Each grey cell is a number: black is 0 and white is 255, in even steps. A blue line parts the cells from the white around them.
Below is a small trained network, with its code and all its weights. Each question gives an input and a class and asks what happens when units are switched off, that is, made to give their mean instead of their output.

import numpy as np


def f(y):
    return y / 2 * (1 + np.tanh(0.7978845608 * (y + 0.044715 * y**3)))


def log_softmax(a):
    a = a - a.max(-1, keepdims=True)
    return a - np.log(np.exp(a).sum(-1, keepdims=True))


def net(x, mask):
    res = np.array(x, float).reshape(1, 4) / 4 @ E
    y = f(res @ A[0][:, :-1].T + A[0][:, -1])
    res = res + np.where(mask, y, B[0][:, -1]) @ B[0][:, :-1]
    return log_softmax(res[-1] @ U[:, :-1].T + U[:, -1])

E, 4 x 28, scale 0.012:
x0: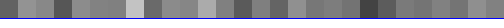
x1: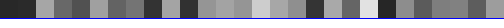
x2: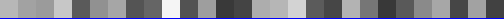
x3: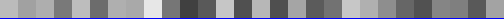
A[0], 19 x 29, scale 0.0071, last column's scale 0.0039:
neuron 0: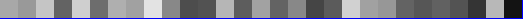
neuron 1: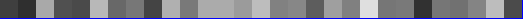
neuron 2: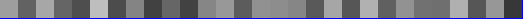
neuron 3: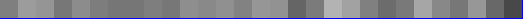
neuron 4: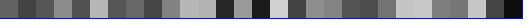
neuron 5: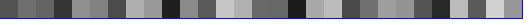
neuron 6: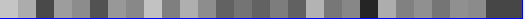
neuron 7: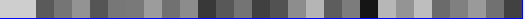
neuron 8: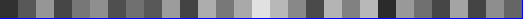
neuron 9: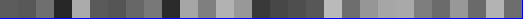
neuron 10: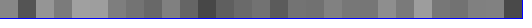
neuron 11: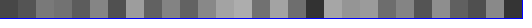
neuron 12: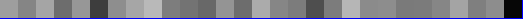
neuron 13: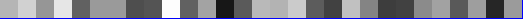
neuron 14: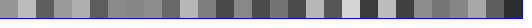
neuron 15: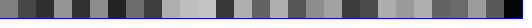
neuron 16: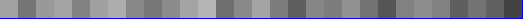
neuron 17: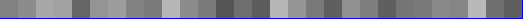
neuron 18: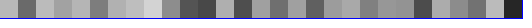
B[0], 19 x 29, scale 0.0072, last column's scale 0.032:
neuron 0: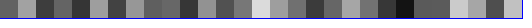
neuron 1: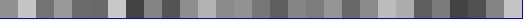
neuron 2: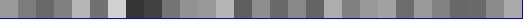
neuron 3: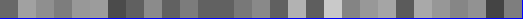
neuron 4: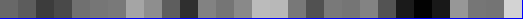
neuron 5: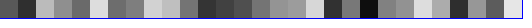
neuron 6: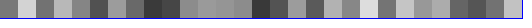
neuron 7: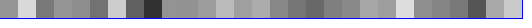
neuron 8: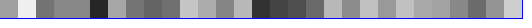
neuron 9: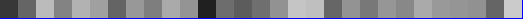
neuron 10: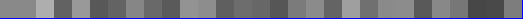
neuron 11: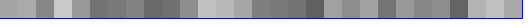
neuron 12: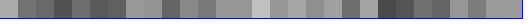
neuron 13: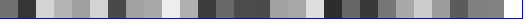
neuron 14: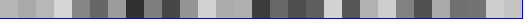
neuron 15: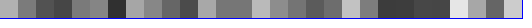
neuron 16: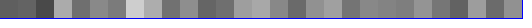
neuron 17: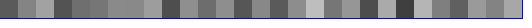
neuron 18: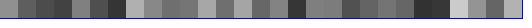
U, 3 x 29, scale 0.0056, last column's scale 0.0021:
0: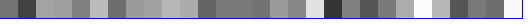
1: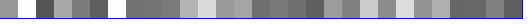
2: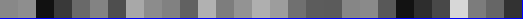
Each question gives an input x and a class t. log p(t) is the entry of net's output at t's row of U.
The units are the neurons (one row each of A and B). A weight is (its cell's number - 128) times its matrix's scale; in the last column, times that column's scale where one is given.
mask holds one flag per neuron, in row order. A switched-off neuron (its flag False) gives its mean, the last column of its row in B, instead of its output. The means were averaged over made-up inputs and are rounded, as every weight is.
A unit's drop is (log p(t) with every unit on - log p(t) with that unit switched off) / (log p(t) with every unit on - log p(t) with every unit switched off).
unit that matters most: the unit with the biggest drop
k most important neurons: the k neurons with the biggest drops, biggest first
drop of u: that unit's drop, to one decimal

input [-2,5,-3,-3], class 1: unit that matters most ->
neuron 13
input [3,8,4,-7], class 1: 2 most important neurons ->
neuron 8; neuron 1
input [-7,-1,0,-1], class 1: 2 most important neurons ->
neuron 13; neuron 5
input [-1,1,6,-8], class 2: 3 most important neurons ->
neuron 4; neuron 15; neuron 5
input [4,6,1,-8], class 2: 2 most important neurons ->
neuron 4; neuron 15
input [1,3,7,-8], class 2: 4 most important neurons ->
neuron 4; neuron 15; neuron 5; neuron 9
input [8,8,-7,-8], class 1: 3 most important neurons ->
neuron 8; neuron 1; neuron 13
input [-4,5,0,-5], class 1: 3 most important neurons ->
neuron 8; neuron 1; neuron 0
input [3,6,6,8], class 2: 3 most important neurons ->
neuron 0; neuron 18; neuron 5
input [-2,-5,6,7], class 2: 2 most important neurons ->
neuron 0; neuron 18
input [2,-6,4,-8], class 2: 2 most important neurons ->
neuron 4; neuron 15
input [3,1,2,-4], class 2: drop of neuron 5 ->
0.1
